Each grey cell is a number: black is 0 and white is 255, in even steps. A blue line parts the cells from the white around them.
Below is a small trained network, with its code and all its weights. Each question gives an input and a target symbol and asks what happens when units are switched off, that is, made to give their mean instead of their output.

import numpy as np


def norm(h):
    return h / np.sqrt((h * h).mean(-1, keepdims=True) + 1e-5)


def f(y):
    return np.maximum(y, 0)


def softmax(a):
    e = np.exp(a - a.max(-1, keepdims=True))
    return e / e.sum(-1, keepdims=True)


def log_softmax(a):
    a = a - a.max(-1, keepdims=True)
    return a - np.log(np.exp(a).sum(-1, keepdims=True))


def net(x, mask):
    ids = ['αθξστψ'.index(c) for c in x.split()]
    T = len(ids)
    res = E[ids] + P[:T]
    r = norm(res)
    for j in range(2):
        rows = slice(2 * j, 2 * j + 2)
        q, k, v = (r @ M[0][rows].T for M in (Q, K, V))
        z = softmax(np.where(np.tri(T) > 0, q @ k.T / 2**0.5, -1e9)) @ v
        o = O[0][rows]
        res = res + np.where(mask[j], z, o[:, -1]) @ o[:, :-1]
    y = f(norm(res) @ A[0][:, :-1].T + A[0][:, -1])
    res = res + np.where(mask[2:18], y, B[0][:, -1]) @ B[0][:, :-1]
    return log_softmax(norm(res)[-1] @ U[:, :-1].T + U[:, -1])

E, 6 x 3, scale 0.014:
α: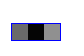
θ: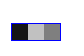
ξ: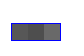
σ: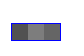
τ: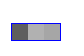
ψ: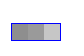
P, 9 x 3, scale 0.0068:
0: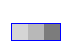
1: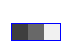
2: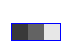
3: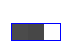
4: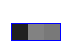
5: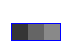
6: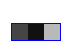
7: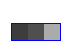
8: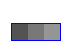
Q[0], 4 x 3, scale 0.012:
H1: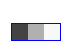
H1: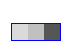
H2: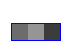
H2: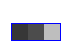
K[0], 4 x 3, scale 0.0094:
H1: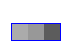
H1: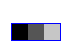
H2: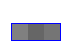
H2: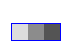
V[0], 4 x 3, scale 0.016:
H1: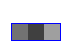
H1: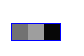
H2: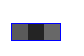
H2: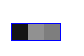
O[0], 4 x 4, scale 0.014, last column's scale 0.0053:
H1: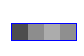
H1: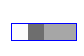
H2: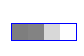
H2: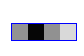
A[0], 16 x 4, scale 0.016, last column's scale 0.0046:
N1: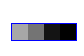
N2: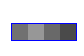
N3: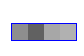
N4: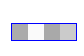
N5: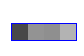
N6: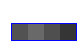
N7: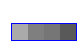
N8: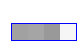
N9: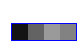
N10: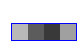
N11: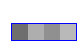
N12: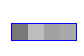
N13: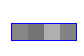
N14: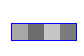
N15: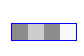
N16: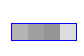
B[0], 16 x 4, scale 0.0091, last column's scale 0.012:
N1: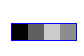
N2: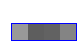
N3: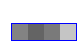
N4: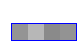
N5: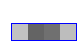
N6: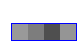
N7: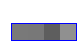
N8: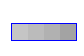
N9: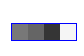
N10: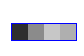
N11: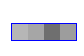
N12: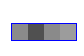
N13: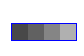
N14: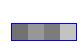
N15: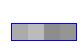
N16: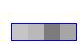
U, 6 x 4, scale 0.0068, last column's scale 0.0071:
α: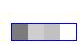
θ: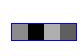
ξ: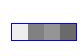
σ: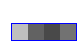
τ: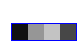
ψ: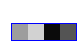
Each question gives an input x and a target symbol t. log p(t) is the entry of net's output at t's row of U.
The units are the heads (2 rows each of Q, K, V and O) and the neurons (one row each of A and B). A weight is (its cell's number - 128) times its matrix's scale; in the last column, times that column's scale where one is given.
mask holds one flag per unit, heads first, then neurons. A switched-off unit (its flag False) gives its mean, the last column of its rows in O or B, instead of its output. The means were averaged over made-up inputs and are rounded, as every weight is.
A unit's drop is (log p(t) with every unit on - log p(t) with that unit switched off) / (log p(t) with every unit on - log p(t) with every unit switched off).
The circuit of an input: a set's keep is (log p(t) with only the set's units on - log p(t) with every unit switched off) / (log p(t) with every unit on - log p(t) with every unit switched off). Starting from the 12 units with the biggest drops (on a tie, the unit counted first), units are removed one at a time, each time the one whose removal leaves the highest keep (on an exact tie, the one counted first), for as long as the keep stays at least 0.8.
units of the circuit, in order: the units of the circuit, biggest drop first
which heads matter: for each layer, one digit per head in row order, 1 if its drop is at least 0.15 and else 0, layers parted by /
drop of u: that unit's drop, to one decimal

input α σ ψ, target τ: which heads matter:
10
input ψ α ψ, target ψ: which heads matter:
11
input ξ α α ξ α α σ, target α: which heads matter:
11
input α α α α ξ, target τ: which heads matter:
11
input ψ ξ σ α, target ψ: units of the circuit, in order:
(H2)
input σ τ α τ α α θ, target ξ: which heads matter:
10
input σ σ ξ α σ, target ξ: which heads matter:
10
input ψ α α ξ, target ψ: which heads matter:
01
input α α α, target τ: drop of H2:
0.3
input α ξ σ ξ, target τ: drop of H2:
0.3
